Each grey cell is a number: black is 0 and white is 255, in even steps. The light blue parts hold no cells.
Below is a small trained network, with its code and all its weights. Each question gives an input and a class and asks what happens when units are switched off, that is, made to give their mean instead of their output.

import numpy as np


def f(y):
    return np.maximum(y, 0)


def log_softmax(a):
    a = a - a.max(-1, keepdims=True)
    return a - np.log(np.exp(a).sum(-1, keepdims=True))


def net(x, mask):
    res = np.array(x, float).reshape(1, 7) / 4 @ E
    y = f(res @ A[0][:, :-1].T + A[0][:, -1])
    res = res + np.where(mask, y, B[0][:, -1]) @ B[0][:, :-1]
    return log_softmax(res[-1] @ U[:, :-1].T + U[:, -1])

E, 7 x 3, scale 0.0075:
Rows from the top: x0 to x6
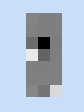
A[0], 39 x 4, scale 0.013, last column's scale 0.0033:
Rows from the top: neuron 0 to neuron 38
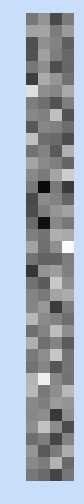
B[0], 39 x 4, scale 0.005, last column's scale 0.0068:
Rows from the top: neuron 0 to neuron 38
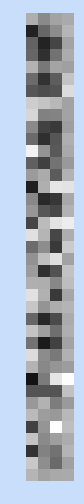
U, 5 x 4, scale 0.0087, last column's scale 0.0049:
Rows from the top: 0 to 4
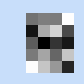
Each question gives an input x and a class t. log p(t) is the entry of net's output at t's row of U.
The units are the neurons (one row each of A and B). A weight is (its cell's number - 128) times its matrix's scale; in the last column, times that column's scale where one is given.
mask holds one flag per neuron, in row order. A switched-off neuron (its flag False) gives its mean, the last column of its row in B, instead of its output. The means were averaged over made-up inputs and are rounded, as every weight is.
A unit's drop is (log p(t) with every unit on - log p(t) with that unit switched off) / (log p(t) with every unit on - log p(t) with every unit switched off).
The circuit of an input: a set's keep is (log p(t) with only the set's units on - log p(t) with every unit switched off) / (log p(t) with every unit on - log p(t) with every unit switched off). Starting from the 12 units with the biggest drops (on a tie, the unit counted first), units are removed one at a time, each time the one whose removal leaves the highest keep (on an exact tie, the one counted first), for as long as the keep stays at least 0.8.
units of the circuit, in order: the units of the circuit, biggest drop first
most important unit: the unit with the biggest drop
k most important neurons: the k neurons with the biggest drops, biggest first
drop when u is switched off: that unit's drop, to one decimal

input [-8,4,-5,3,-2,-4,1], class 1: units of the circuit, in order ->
[neuron 30; neuron 34]
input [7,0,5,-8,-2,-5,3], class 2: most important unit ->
neuron 21
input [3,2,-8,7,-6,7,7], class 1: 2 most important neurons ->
[neuron 30; neuron 34]
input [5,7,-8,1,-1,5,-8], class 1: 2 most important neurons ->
[neuron 30; neuron 34]
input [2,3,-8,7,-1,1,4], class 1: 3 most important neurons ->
[neuron 30; neuron 34; neuron 1]
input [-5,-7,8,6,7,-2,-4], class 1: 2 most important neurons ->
[neuron 14; neuron 17]
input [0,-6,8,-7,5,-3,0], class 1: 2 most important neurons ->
[neuron 17; neuron 14]
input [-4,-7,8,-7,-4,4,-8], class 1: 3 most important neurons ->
[neuron 14; neuron 17; neuron 20]
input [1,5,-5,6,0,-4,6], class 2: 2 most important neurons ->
[neuron 6; neuron 25]
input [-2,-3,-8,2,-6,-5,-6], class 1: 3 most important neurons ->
[neuron 30; neuron 34; neuron 1]
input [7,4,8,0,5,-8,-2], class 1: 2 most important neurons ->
[neuron 14; neuron 17]
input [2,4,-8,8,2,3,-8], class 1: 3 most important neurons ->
[neuron 30; neuron 34; neuron 1]
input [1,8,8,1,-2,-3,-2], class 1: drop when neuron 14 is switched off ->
0.2
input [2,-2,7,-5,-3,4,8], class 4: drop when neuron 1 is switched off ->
0.1
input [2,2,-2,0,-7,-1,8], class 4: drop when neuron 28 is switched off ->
0.1
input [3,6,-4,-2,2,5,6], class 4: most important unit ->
neuron 28
